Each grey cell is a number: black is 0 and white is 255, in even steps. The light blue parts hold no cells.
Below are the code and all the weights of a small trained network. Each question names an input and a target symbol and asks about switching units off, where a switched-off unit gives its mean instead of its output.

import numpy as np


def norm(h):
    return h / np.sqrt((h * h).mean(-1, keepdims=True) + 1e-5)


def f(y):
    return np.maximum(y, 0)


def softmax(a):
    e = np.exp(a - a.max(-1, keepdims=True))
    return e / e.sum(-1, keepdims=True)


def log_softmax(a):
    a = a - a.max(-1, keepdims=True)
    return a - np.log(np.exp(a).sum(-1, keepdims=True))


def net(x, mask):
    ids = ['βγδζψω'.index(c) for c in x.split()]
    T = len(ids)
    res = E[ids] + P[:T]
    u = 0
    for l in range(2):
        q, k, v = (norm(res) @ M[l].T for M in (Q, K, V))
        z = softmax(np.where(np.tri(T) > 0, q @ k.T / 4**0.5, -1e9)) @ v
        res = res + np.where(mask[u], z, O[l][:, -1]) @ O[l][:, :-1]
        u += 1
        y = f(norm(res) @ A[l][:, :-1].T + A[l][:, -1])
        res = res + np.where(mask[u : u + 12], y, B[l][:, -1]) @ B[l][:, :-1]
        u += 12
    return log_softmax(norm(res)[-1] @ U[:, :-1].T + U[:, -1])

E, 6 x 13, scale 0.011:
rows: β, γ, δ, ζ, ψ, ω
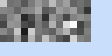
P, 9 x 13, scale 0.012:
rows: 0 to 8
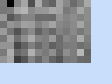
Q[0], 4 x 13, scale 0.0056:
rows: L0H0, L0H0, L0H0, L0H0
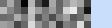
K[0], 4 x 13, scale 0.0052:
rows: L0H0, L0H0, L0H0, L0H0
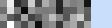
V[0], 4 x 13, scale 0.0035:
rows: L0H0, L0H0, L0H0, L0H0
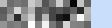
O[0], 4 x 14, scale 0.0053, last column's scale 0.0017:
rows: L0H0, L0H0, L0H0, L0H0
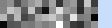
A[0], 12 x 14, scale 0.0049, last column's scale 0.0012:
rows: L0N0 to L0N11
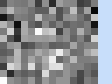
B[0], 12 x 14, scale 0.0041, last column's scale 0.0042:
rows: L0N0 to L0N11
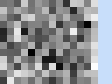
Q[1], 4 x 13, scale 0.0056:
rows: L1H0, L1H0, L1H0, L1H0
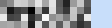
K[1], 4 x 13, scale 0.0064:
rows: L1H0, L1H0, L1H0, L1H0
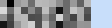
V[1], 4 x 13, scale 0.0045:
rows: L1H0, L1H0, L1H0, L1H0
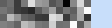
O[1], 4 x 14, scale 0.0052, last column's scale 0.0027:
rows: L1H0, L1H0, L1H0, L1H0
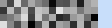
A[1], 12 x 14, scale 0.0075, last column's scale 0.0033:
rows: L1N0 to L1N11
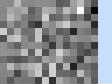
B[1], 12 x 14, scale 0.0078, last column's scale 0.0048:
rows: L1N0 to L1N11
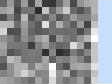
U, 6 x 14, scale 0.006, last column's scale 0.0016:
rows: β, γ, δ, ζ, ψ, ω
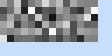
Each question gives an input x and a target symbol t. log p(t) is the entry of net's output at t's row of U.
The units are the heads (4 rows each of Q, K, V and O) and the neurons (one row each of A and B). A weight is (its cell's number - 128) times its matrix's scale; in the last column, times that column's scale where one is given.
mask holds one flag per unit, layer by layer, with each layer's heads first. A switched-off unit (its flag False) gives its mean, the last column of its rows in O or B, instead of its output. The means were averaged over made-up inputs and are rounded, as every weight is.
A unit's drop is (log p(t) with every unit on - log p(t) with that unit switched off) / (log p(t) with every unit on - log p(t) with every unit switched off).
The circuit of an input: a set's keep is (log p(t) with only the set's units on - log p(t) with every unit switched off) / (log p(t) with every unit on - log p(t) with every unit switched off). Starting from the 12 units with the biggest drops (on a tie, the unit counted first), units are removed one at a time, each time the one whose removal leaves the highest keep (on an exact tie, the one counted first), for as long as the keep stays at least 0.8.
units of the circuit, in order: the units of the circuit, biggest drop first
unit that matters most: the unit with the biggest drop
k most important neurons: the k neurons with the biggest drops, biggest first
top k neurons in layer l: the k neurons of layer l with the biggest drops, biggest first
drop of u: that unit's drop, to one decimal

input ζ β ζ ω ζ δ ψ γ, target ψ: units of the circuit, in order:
L1N9
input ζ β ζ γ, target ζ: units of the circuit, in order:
L1H0, L1N1
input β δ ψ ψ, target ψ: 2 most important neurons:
L1N9, L0N9
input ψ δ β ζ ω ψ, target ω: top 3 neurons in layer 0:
L0N7, L0N9, L0N10
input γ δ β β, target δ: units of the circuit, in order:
L0N4, L0H0, L1N0
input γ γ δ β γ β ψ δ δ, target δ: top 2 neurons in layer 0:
L0N9, L0N5
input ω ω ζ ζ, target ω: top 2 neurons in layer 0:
L0N9, L0N8
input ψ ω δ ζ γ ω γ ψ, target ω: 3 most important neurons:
L0N9, L0N7, L1N4
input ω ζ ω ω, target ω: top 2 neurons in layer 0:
L0N9, L0N8
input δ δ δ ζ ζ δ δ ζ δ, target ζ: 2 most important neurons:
L0N8, L0N9
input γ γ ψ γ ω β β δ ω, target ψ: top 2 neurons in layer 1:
L1N10, L1N0
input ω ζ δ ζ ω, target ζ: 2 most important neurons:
L0N10, L1N1
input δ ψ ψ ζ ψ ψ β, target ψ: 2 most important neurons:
L1N9, L0N11
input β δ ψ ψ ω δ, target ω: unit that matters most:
L1H0
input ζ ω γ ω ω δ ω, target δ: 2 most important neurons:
L1N0, L0N10
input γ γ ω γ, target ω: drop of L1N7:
0.0
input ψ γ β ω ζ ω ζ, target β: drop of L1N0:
0.1
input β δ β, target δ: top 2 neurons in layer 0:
L0N11, L0N9
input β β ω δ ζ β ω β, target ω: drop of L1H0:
0.2
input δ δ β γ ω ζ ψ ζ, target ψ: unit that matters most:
L0H0
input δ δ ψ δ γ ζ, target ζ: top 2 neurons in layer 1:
L1N1, L1N3
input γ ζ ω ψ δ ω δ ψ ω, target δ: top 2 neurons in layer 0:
L0N10, L0N8
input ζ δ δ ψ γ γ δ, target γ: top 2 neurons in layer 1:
L1N9, L1N11
